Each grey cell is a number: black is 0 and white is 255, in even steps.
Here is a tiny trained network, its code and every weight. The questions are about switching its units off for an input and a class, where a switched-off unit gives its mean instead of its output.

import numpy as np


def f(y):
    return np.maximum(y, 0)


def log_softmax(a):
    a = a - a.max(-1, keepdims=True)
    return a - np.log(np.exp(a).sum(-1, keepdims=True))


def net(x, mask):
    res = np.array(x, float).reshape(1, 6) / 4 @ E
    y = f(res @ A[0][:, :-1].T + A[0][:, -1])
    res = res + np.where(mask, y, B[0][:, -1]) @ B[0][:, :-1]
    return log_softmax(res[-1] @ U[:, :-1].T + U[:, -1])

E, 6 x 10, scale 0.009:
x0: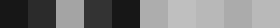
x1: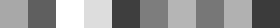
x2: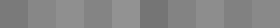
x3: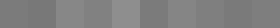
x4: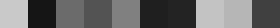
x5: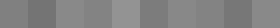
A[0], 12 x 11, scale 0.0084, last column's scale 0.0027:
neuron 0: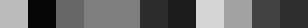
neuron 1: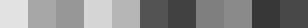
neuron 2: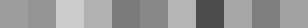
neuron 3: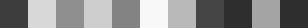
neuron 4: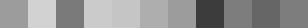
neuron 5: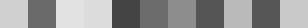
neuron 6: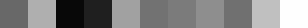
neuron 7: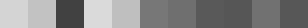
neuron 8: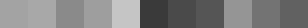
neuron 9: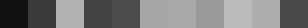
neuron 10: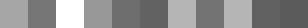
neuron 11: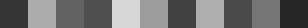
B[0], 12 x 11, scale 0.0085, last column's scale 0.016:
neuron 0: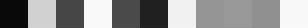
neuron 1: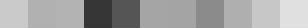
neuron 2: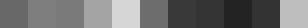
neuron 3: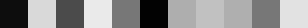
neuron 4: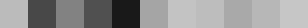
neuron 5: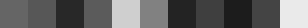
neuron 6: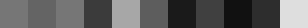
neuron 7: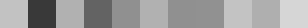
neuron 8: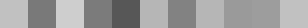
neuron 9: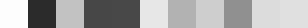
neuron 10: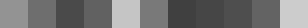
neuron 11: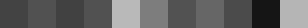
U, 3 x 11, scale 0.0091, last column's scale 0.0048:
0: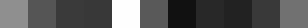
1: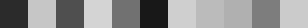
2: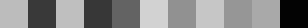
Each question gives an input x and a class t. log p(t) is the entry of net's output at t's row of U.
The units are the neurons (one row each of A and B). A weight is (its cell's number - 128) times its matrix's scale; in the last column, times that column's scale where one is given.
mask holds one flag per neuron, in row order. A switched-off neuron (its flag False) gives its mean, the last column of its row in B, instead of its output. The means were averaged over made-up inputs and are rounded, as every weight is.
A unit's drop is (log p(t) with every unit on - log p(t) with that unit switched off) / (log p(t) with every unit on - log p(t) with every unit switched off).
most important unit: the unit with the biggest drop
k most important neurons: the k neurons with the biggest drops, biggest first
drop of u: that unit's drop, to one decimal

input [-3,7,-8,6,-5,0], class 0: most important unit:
neuron 5
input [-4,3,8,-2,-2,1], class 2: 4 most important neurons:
[neuron 4; neuron 6; neuron 0; neuron 1]
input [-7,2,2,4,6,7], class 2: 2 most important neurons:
[neuron 1; neuron 3]
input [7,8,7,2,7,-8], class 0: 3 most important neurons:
[neuron 5; neuron 10; neuron 3]
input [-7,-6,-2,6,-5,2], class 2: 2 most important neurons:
[neuron 4; neuron 7]
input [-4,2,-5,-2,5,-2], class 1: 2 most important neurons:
[neuron 0; neuron 9]
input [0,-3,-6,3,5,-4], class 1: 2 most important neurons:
[neuron 0; neuron 5]
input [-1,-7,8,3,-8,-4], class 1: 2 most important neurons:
[neuron 3; neuron 5]
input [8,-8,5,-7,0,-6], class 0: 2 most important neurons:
[neuron 6; neuron 11]
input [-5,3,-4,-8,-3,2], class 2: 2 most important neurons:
[neuron 0; neuron 4]
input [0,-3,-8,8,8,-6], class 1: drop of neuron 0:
0.4
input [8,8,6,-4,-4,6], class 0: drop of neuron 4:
0.1
